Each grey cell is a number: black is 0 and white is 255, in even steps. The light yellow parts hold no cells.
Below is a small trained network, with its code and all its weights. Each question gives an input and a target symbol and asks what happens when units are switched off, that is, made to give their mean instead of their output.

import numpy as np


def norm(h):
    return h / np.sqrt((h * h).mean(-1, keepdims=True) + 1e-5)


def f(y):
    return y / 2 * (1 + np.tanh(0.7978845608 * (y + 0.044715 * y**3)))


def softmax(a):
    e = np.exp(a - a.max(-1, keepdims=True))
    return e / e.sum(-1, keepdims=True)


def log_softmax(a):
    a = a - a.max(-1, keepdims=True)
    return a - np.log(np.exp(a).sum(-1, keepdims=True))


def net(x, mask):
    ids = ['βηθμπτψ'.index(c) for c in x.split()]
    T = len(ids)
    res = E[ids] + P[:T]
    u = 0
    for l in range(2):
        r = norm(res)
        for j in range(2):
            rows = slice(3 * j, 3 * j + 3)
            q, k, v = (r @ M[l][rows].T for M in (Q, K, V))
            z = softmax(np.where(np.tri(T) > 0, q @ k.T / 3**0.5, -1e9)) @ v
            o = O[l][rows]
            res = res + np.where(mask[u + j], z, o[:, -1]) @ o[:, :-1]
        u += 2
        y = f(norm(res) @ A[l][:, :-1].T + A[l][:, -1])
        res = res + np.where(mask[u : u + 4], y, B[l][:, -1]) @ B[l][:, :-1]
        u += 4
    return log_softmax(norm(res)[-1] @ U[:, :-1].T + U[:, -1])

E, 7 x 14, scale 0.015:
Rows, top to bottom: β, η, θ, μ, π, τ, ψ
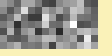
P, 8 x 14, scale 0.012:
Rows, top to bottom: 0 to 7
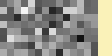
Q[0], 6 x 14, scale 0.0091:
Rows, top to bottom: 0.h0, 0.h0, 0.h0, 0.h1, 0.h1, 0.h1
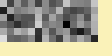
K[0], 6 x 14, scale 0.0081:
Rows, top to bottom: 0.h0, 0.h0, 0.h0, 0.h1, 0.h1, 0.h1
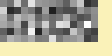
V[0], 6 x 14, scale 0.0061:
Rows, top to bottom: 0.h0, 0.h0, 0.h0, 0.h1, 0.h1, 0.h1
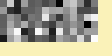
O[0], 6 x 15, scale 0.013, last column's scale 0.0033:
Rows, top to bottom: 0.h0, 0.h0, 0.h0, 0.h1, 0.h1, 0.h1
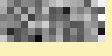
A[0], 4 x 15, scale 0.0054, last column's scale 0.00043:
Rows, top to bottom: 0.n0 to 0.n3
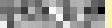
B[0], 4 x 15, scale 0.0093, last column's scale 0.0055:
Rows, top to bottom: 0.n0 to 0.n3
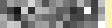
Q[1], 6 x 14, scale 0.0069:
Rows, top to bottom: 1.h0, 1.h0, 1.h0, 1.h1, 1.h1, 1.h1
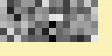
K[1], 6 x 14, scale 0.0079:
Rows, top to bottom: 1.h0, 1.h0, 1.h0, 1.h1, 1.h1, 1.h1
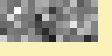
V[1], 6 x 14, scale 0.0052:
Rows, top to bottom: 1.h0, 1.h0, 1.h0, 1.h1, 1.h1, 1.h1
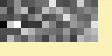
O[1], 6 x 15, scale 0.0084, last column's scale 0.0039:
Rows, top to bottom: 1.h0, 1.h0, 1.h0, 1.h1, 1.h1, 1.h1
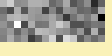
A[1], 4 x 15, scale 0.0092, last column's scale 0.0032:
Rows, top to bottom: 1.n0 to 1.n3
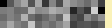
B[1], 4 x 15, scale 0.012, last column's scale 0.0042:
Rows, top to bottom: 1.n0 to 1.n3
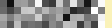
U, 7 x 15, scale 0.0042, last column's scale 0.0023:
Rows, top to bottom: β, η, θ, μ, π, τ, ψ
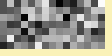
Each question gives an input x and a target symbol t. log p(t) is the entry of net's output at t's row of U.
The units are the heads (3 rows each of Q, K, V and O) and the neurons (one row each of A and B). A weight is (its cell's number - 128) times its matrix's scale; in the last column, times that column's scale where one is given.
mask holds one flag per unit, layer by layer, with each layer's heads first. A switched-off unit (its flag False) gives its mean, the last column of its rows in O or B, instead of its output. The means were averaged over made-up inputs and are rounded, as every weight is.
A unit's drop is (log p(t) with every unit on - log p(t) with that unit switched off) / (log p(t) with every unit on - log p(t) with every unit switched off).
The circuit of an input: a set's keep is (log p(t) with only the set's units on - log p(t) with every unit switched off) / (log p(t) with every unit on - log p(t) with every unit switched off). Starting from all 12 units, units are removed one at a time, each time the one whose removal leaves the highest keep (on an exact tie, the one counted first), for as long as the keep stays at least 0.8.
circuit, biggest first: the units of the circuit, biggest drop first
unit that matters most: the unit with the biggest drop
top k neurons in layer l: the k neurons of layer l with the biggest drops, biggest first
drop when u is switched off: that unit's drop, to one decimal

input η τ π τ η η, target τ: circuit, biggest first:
(0.h0 0.h1)
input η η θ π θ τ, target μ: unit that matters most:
0.h0
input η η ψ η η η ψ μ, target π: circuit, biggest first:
(0.h0 1.n3)
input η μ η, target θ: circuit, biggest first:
(0.h0 0.h1)
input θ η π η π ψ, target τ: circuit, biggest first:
(0.h0 0.h1)
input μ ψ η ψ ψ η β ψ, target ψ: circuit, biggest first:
(0.h0 1.n0)
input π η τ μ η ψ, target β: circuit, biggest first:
(0.h0 1.n0)
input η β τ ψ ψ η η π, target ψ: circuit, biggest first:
(0.h0 1.n0)
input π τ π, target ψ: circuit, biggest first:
(0.h1 1.n0)
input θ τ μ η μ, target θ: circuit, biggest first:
(0.h0 1.h1)
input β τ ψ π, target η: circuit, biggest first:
(0.h0 1.n1)
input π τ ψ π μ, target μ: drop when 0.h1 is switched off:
0.7
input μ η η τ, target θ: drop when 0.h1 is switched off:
0.1
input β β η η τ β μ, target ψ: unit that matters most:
0.h1
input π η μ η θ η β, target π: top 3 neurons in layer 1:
(1.n3 1.n2 1.n0)
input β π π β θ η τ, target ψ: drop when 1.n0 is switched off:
0.2
